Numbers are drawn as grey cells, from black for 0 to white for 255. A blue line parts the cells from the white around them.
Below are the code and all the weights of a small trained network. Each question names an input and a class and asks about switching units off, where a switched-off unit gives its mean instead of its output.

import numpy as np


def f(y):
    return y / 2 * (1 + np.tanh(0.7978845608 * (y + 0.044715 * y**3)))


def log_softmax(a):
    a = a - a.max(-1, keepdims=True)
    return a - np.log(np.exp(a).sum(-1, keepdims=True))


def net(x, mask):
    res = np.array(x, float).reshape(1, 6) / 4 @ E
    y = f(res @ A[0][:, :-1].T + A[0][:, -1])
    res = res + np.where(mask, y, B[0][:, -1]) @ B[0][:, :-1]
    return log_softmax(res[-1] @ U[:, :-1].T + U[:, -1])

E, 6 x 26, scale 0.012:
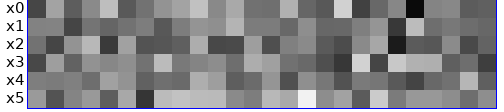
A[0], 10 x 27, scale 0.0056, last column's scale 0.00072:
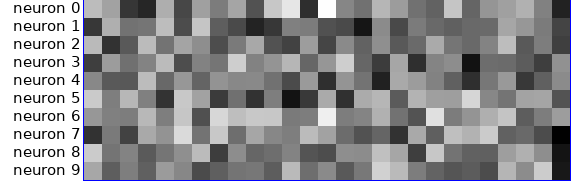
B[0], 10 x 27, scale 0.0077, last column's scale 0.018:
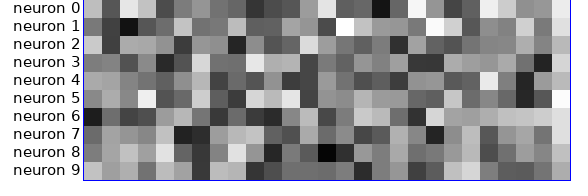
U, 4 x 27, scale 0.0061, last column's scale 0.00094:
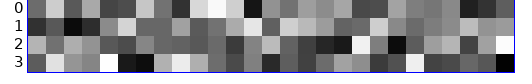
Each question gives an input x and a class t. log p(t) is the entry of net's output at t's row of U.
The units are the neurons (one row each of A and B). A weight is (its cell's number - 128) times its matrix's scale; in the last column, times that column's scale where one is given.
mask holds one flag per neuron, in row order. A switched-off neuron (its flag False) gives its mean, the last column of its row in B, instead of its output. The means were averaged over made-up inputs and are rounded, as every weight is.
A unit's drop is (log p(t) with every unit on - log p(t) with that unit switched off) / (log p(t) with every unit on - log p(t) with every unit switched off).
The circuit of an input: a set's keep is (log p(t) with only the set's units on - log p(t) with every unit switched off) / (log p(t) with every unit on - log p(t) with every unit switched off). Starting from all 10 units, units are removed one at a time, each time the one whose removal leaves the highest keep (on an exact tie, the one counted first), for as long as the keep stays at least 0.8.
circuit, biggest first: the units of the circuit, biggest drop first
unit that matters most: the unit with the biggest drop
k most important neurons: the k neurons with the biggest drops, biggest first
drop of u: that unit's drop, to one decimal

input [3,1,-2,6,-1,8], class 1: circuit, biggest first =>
(neuron 6)
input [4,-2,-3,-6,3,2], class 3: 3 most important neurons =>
(neuron 5; neuron 8; neuron 9)
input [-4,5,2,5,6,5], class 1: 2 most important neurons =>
(neuron 6; neuron 8)
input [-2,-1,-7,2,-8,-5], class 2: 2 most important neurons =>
(neuron 0; neuron 6)
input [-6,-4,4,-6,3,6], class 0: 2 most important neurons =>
(neuron 5; neuron 1)
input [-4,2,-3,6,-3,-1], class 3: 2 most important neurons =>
(neuron 7; neuron 3)
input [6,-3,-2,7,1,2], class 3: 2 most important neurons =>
(neuron 7; neuron 5)
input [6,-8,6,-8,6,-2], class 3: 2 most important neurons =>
(neuron 8; neuron 5)
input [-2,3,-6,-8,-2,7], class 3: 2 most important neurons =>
(neuron 8; neuron 1)
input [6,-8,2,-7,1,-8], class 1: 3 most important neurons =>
(neuron 1; neuron 5; neuron 7)
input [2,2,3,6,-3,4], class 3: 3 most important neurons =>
(neuron 7; neuron 1; neuron 0)
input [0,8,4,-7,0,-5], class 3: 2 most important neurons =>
(neuron 8; neuron 6)
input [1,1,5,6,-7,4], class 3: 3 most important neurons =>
(neuron 0; neuron 7; neuron 1)
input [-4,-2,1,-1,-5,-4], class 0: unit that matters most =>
neuron 6
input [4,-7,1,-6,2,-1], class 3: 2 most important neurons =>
(neuron 5; neuron 8)
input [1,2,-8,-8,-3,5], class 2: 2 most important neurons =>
(neuron 0; neuron 7)
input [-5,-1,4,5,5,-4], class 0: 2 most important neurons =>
(neuron 5; neuron 0)
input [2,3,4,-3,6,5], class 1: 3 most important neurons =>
(neuron 0; neuron 6; neuron 5)
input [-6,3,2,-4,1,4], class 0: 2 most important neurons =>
(neuron 5; neuron 1)
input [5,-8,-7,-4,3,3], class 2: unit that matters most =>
neuron 0
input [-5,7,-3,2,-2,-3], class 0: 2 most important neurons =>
(neuron 5; neuron 6)
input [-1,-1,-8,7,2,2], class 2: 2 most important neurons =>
(neuron 0; neuron 8)
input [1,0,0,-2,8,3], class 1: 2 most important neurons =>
(neuron 5; neuron 7)
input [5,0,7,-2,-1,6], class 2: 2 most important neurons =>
(neuron 4; neuron 1)
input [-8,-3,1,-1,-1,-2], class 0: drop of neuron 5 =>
0.2
